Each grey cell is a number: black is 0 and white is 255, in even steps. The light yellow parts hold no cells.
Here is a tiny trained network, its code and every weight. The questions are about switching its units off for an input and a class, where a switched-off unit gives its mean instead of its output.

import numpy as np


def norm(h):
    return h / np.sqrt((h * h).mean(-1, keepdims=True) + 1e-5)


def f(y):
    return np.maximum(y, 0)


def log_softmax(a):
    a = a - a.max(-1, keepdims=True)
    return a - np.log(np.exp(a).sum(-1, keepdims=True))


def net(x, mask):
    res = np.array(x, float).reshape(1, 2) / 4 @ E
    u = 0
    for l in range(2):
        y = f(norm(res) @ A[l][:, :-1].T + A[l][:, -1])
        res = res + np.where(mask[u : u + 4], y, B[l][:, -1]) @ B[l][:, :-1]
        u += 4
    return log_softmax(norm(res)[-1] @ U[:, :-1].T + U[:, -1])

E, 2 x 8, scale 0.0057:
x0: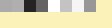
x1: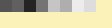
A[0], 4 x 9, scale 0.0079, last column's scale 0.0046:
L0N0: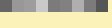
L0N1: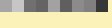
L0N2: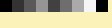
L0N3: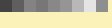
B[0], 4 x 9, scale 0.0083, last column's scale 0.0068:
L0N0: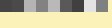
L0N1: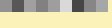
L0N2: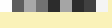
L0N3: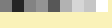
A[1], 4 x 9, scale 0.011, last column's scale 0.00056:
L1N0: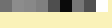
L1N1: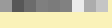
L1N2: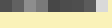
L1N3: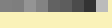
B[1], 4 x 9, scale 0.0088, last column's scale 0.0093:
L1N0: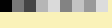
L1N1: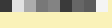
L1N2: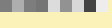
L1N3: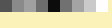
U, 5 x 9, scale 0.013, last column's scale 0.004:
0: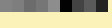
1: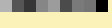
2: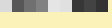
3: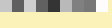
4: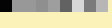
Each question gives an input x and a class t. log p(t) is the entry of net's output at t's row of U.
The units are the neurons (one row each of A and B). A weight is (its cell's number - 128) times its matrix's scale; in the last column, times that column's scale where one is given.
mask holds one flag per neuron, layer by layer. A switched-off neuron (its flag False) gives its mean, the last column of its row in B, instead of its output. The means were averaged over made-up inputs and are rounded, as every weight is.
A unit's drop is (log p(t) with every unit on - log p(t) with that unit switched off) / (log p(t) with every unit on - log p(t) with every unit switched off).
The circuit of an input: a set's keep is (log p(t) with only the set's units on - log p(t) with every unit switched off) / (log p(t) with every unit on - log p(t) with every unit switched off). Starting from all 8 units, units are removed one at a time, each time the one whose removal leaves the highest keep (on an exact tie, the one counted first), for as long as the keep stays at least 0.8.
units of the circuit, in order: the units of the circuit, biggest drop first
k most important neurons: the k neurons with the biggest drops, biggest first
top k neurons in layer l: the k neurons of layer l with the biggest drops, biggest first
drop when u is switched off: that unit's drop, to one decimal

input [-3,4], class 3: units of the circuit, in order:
[L0N2]
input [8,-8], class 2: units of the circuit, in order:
[L1N3; L0N1]
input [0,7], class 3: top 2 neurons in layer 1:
[L1N0; L1N2]
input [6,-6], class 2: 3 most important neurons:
[L1N3; L0N2; L0N1]
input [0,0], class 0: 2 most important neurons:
[L0N1; L0N2]
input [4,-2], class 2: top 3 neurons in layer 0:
[L0N3; L0N1; L0N2]
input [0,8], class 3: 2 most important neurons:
[L0N2; L1N0]
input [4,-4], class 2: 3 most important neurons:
[L1N3; L0N2; L0N1]
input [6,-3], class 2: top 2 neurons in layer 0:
[L0N3; L0N1]
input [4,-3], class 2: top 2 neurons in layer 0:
[L0N2; L0N3]
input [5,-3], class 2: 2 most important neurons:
[L1N3; L0N3]
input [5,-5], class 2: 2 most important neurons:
[L1N3; L0N2]
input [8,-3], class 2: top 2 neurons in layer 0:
[L0N3; L0N1]
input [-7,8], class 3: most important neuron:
[L0N2]
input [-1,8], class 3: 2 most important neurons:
[L0N2; L1N0]
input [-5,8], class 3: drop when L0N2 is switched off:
0.5
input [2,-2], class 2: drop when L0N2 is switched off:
0.4
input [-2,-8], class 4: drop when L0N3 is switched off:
0.0
